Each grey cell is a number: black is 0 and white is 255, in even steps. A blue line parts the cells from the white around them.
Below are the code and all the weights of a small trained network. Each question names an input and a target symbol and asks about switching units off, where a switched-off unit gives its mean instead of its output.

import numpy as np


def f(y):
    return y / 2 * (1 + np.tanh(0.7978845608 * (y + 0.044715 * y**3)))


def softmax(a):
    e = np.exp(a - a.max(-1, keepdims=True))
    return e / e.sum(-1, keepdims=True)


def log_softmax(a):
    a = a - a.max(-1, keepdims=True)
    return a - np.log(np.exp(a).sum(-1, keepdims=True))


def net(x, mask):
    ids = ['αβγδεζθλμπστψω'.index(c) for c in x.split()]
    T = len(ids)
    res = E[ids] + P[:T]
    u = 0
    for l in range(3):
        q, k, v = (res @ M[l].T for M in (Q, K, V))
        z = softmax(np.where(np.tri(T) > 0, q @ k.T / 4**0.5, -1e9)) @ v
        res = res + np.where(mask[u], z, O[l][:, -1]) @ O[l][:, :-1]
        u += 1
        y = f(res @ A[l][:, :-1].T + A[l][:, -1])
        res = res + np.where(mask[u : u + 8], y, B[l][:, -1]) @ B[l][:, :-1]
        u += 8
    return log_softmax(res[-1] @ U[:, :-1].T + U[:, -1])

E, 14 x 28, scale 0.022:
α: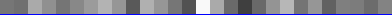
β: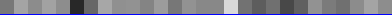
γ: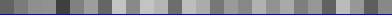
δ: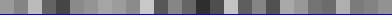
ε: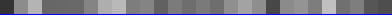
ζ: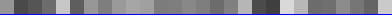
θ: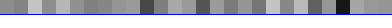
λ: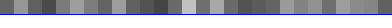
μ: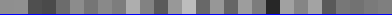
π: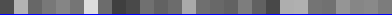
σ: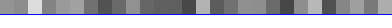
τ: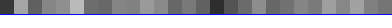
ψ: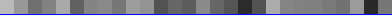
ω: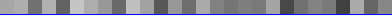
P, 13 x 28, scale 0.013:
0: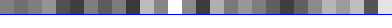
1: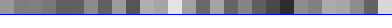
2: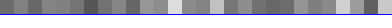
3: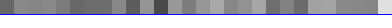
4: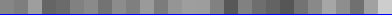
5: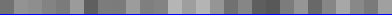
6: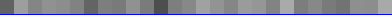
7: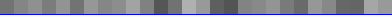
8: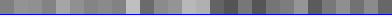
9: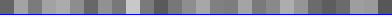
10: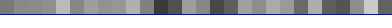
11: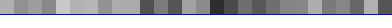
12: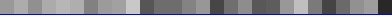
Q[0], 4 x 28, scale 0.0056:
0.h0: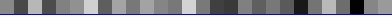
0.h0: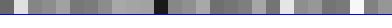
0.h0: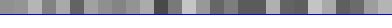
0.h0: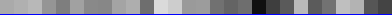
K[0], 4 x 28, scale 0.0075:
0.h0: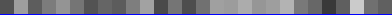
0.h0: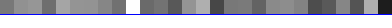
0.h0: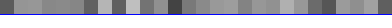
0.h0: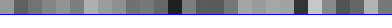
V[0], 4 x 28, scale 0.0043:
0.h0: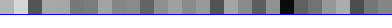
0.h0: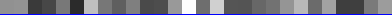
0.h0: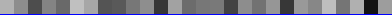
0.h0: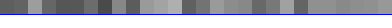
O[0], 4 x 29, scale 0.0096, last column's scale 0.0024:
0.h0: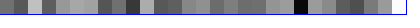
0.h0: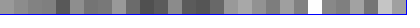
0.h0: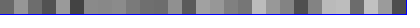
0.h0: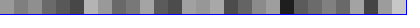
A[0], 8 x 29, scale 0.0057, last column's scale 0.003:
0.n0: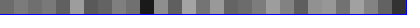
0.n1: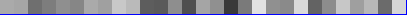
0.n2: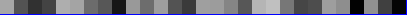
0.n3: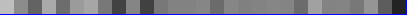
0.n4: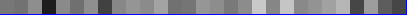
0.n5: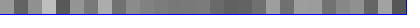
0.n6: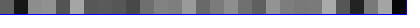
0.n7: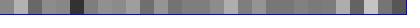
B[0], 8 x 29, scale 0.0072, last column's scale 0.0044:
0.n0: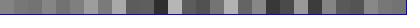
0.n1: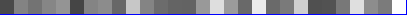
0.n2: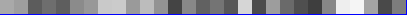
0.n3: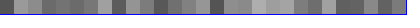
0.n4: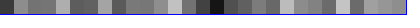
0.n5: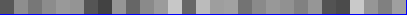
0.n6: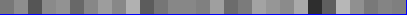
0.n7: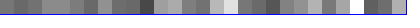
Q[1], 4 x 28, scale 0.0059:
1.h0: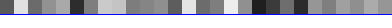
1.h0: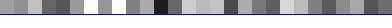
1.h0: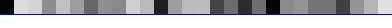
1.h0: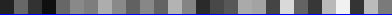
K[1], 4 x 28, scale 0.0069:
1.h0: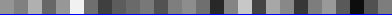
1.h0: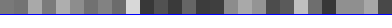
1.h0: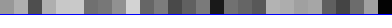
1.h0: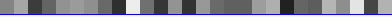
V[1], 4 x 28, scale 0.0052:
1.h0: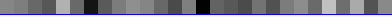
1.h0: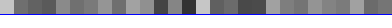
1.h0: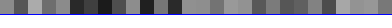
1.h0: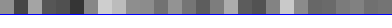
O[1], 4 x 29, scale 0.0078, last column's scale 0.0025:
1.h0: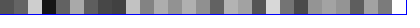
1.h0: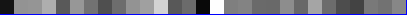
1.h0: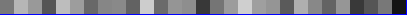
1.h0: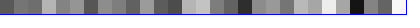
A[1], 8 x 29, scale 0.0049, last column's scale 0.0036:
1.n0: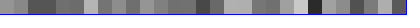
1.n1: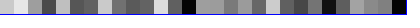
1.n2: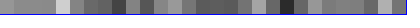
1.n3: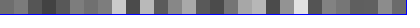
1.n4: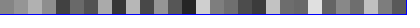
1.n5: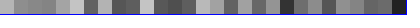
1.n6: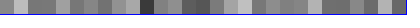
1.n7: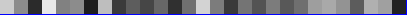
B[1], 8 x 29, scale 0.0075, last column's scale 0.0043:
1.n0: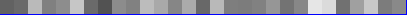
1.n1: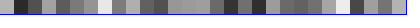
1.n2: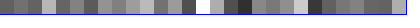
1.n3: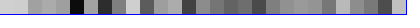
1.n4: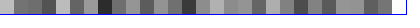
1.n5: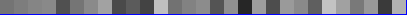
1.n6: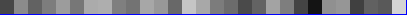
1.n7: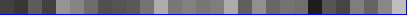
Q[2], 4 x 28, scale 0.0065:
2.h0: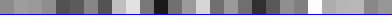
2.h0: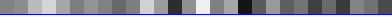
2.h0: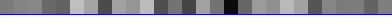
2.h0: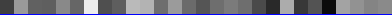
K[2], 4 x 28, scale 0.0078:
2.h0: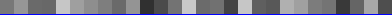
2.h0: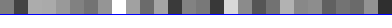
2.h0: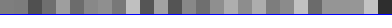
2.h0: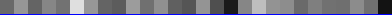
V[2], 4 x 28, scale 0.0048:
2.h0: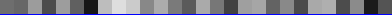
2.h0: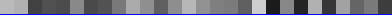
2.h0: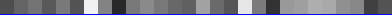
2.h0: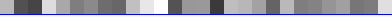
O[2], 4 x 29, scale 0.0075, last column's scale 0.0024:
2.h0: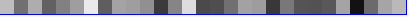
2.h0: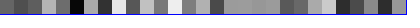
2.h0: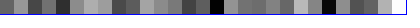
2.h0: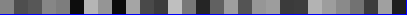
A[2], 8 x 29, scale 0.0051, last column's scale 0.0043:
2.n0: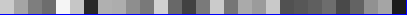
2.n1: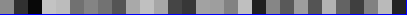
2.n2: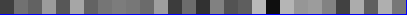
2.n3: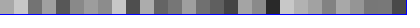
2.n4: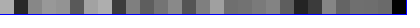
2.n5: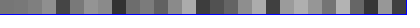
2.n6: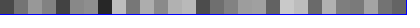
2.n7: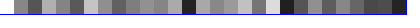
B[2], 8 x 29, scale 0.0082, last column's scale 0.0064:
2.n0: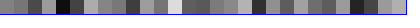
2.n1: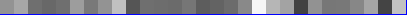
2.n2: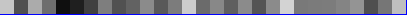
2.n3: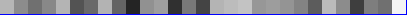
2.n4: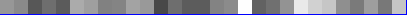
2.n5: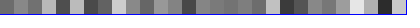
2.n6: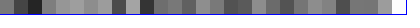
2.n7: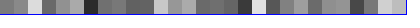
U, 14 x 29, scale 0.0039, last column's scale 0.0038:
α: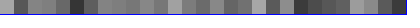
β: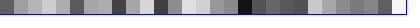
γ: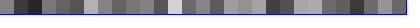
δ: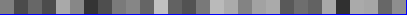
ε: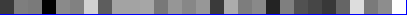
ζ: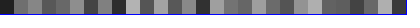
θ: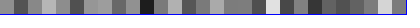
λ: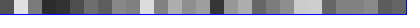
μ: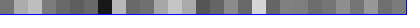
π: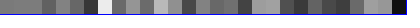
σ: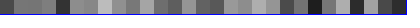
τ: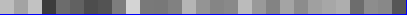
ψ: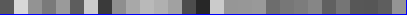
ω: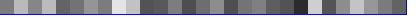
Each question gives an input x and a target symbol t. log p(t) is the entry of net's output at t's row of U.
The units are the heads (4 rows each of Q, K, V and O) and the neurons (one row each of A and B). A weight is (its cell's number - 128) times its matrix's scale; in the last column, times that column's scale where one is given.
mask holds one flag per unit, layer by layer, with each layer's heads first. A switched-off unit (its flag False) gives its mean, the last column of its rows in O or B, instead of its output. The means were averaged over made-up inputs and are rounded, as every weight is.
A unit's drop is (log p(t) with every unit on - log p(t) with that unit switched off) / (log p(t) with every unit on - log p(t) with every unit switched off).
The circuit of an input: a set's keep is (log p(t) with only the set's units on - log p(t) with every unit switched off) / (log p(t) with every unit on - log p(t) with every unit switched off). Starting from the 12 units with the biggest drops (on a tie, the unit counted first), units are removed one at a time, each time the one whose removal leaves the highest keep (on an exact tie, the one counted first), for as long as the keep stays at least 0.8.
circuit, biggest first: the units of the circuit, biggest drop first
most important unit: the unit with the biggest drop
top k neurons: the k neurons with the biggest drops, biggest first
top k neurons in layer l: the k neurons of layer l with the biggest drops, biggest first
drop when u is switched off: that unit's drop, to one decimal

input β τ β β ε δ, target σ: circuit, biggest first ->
[0.h0 2.h0 2.n3]
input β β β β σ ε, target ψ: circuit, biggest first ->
[1.h0]
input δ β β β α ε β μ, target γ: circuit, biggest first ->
[2.h0 2.n6]
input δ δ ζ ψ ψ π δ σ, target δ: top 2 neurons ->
[0.n4 1.n4]
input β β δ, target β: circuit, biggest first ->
[1.h0 2.h0]
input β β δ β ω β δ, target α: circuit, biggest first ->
[1.h0 2.n2]
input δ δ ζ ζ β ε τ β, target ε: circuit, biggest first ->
[0.h0 2.h0 1.h0]
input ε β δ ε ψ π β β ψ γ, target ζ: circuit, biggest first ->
[1.h0 2.n6 0.h0]
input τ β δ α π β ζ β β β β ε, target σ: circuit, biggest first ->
[2.h0 2.n3]
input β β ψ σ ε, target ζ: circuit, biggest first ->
[0.h0 1.h0 0.n4 2.n6]
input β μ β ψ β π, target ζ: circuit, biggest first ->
[1.h0 2.n6]
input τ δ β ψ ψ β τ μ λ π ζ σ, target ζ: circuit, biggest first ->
[2.h0 2.n7]
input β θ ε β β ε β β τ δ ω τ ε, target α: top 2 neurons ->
[2.n2 0.n4]
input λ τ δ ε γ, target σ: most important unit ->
0.h0
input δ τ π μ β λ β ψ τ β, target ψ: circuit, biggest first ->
[0.h0 1.h0 1.n4 2.n0]
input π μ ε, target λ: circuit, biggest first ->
[0.h0 2.h0]
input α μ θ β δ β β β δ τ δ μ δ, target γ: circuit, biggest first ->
[2.h0 2.n6 0.h0]
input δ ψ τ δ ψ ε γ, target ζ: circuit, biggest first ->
[0.n4 1.h0 0.h0 2.n6]
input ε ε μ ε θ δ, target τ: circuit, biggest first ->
[2.h0 1.n3 0.h0]
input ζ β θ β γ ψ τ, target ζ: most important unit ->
1.h0
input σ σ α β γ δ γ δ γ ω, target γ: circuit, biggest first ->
[2.h0 2.n4]
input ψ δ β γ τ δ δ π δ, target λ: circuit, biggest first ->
[2.h0 0.h0]
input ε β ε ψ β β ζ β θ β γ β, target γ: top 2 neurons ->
[2.n4 1.n7]
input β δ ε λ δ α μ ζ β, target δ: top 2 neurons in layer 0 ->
[0.n7 0.n1]
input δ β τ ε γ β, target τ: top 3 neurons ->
[2.n4 1.n1 2.n7]
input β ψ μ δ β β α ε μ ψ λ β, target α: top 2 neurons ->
[0.n1 2.n2]
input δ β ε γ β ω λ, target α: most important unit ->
1.h0
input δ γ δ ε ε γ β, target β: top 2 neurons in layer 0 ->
[0.n1 0.n7]
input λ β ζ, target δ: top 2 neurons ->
[2.n6 2.n3]
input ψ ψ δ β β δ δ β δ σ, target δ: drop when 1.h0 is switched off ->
0.4
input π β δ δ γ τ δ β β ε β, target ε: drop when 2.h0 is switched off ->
0.4
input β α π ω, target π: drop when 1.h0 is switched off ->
0.2
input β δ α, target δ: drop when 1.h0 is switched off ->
0.5
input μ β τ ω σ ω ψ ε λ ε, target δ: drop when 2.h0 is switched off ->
1.1
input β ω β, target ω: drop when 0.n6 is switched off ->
0.0
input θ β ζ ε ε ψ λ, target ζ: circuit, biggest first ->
[1.h0]
